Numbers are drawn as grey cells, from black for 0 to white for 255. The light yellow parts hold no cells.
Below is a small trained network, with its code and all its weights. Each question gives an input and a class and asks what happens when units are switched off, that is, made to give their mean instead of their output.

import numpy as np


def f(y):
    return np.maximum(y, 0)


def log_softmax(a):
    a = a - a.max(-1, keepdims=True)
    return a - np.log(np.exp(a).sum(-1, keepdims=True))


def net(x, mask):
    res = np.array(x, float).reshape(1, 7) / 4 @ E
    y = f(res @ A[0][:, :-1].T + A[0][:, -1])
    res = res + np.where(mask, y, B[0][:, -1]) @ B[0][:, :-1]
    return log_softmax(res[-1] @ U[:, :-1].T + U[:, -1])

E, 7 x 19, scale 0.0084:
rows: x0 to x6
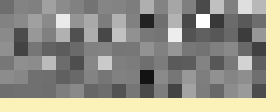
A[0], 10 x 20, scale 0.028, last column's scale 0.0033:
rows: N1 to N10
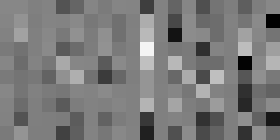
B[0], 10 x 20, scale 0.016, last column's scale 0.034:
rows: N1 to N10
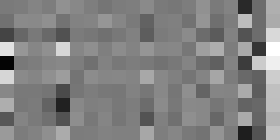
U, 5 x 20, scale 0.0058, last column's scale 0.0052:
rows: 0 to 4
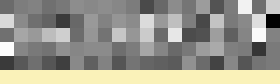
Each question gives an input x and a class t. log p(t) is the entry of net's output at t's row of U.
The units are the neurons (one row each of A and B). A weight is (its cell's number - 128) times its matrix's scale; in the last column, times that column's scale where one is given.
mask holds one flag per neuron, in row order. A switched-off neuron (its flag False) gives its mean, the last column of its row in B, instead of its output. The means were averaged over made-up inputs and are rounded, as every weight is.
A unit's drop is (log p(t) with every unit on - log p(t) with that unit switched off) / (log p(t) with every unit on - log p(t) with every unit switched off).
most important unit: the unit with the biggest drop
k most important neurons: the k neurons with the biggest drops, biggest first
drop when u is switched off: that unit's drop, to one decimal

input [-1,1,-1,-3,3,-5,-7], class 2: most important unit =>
N9
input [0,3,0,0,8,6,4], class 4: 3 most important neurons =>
[N4; N6; N9]
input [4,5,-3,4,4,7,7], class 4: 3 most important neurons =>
[N4; N6; N9]
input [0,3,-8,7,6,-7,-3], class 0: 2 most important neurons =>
[N6; N3]
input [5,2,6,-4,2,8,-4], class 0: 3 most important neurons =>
[N5; N3; N4]
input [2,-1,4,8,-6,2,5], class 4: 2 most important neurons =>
[N4; N5]
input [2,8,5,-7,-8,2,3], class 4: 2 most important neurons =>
[N4; N5]
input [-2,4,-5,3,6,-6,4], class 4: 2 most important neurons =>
[N4; N3]
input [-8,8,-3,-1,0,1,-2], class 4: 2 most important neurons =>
[N4; N6]
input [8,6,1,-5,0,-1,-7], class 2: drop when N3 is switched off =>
0.2
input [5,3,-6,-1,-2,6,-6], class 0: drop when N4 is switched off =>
0.8
